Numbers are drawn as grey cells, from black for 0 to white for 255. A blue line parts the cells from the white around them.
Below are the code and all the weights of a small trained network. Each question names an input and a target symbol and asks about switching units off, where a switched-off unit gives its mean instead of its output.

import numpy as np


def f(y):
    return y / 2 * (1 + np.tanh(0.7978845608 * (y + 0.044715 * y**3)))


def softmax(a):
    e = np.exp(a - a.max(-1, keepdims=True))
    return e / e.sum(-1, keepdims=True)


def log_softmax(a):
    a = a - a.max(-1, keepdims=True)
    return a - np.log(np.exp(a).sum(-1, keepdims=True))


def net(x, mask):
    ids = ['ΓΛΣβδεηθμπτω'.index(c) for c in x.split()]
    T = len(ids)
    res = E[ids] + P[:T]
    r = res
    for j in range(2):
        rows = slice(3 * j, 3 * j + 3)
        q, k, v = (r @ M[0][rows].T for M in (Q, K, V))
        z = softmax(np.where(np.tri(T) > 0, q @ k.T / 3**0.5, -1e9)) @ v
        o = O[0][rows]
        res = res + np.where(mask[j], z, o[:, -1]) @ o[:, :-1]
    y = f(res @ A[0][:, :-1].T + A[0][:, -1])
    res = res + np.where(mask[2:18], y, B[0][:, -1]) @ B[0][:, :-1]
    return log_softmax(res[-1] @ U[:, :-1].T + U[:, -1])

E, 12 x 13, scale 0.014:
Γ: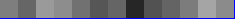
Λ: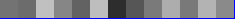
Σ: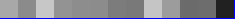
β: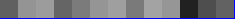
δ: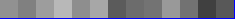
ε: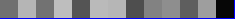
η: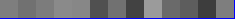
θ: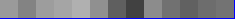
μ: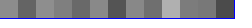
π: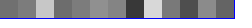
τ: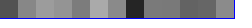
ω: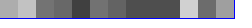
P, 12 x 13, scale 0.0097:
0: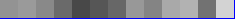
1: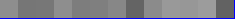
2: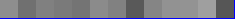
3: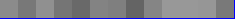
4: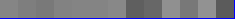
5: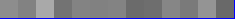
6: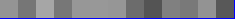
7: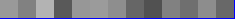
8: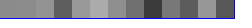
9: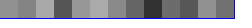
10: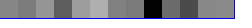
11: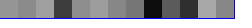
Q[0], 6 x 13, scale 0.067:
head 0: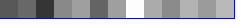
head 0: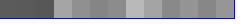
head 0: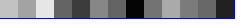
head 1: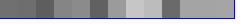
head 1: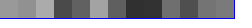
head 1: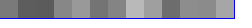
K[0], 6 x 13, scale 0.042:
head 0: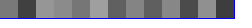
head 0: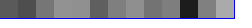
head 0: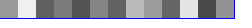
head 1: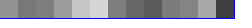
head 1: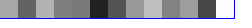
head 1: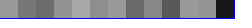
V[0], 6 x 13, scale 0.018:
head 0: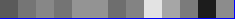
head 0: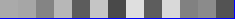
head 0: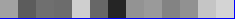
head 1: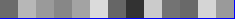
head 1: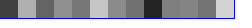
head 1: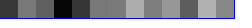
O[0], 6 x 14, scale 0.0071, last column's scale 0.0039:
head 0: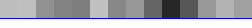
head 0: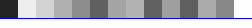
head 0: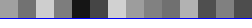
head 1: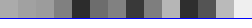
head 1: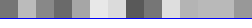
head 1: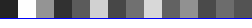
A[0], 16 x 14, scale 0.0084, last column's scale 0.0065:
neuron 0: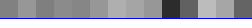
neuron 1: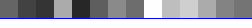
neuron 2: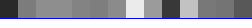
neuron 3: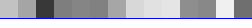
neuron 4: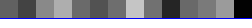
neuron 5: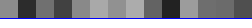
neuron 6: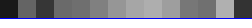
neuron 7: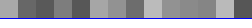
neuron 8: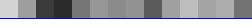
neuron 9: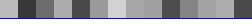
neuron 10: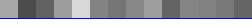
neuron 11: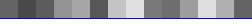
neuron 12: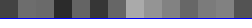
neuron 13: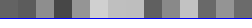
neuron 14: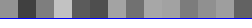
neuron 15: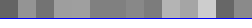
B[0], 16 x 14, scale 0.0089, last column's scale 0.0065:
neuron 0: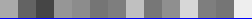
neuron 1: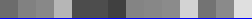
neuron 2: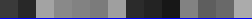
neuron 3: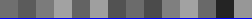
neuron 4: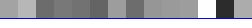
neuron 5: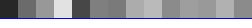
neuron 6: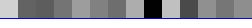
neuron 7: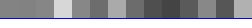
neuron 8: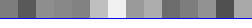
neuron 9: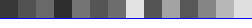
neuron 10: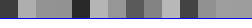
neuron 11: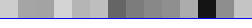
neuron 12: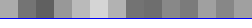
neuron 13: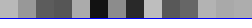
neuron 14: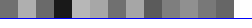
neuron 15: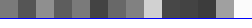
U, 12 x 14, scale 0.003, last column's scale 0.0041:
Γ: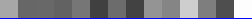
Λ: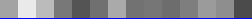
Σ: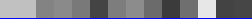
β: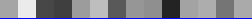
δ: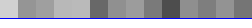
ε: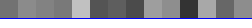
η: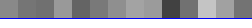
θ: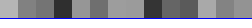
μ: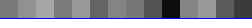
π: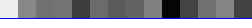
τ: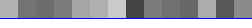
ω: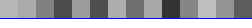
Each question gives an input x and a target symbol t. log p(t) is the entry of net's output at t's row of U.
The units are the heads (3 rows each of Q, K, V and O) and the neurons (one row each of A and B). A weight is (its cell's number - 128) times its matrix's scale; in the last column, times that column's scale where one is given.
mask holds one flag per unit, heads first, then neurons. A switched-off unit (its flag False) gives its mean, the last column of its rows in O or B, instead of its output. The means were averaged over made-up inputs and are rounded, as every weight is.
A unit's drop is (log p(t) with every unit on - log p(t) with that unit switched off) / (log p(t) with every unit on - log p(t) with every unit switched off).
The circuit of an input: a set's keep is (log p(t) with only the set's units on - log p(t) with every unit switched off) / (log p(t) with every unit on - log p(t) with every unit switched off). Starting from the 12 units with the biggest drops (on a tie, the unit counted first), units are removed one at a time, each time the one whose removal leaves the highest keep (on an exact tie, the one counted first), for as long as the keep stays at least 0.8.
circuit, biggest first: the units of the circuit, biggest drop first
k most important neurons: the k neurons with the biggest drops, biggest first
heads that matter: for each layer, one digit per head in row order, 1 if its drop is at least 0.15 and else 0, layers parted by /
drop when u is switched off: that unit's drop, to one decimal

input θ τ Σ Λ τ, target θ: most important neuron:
[neuron 9]
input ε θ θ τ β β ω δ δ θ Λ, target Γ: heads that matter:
10
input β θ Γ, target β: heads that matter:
11
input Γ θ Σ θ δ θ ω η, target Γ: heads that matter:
10
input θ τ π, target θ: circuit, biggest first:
[head 1; neuron 9; head 0; neuron 14]
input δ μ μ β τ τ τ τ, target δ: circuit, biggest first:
[head 1; head 0; neuron 11]
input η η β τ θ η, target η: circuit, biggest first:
[head 0; neuron 5; head 1; neuron 10]
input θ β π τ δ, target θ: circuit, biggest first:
[head 1; head 0; neuron 9; neuron 14]
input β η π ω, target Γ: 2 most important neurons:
[neuron 1; neuron 14]
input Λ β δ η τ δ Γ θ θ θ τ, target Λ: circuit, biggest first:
[head 0; head 1]
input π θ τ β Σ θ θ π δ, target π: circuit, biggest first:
[head 1; head 0]
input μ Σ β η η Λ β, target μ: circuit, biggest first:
[head 1; neuron 2; head 0]
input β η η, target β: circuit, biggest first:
[head 1; head 0]
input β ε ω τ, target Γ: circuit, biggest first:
[head 0]
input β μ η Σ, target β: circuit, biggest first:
[head 0; head 1]
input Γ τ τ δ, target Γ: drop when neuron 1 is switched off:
0.3
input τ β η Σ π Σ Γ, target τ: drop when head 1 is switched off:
0.6
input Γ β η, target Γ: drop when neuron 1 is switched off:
0.4
